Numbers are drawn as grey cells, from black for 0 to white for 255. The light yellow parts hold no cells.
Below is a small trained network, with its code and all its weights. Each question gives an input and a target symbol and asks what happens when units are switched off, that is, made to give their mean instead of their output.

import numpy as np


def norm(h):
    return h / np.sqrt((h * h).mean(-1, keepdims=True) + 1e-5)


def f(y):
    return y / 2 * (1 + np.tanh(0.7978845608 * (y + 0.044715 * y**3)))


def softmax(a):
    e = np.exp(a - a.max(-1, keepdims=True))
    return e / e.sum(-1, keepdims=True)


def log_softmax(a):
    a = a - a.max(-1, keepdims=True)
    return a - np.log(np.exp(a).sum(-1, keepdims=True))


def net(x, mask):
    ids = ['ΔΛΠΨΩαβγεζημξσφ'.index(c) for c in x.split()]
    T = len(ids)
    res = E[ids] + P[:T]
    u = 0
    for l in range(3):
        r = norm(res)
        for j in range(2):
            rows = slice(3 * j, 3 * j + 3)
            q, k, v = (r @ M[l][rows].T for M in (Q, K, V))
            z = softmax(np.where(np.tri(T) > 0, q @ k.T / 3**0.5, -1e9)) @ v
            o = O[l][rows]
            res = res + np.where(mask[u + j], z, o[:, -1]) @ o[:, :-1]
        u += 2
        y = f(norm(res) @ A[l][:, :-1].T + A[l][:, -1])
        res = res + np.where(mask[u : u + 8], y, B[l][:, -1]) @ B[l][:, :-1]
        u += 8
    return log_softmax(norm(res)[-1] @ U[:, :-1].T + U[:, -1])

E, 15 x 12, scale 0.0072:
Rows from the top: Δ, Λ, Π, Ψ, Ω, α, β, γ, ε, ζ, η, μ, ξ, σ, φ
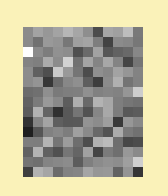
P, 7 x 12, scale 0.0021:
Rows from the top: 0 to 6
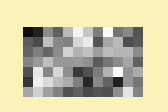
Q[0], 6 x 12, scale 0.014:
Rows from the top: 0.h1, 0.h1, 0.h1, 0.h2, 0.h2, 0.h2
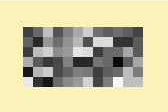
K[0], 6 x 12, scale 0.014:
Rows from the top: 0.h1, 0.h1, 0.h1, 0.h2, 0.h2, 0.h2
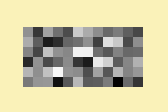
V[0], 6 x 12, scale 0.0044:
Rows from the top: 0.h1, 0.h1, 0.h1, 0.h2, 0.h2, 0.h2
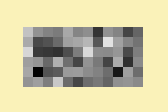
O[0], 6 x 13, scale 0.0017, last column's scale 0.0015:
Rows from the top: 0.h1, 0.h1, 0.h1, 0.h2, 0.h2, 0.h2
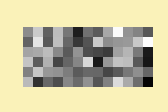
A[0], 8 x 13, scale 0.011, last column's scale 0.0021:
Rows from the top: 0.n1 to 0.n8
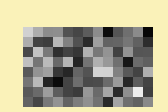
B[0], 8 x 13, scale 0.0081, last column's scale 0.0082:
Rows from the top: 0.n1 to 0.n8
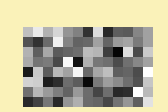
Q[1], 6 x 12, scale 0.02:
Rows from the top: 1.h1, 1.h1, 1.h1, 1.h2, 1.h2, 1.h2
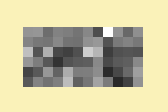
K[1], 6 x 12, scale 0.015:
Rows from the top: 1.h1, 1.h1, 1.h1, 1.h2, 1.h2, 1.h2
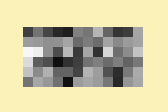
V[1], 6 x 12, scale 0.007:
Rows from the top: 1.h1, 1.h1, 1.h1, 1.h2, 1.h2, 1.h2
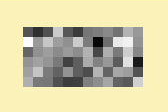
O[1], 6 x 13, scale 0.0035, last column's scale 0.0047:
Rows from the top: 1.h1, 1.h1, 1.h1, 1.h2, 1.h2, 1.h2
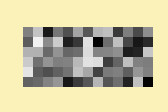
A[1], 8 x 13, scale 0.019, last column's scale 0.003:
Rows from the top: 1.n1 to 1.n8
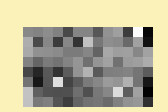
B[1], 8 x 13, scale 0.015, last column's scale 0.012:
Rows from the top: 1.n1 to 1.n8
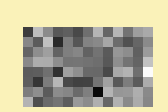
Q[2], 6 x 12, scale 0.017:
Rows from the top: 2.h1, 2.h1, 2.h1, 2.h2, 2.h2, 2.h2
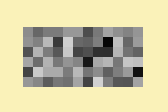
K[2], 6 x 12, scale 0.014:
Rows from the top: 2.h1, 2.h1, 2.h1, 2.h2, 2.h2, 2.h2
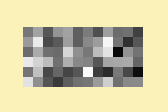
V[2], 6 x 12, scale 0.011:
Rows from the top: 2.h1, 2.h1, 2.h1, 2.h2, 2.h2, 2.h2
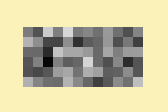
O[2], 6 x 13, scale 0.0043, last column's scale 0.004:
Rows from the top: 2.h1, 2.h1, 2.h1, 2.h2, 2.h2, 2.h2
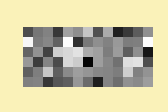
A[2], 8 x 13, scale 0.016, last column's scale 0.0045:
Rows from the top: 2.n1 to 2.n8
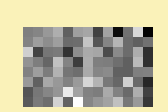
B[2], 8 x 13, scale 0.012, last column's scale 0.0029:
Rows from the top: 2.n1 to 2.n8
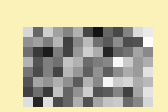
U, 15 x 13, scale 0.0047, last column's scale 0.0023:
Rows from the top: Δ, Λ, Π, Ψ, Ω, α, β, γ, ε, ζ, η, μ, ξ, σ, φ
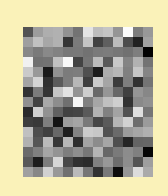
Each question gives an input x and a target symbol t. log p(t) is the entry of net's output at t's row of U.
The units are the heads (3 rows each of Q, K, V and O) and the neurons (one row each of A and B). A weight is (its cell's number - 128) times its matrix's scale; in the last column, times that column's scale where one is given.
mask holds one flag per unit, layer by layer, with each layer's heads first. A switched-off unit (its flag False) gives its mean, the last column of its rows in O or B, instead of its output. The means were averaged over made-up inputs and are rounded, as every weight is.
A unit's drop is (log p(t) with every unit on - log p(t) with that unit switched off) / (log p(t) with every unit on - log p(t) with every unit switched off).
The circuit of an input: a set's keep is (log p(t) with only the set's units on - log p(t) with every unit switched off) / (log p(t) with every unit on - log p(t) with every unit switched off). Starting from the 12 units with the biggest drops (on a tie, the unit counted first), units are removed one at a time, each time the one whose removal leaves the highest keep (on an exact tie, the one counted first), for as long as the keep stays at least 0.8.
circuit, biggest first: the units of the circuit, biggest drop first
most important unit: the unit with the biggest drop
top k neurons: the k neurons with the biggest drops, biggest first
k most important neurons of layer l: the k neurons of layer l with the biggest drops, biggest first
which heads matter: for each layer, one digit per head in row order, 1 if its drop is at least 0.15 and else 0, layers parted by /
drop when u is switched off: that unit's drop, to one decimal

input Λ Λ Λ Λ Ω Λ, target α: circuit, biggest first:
(1.h1; 1.n5; 0.n2)
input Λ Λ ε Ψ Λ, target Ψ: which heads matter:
00 / 00 / 10
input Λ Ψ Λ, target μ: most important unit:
0.h2
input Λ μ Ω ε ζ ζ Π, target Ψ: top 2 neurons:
(0.n1; 0.n4)
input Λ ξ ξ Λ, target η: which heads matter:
10 / 01 / 00
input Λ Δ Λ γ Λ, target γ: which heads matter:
00 / 00 / 11
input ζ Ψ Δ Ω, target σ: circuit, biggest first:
(1.n6; 0.n2)
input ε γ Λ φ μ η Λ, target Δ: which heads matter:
01 / 01 / 00
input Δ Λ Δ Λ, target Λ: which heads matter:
10 / 10 / 00
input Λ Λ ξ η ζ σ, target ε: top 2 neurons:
(1.n1; 0.n7)
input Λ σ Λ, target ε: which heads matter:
01 / 01 / 00
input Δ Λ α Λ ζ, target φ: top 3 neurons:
(0.n7; 0.n3; 2.n1)
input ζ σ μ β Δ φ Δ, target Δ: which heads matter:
00 / 10 / 01
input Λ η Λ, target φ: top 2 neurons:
(0.n1; 1.n5)
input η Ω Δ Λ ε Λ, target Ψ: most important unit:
0.n1
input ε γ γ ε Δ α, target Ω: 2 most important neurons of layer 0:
(0.n6; 0.n5)
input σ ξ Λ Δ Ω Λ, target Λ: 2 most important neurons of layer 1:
(1.n8; 1.n6)
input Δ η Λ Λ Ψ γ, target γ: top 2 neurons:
(0.n5; 2.n8)
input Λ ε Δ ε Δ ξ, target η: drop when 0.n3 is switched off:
0.5
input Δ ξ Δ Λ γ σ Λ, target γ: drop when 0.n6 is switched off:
0.2
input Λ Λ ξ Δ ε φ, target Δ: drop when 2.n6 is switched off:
0.3
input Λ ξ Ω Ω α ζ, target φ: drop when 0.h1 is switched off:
0.0
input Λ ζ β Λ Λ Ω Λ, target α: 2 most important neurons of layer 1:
(1.n5; 1.n1)
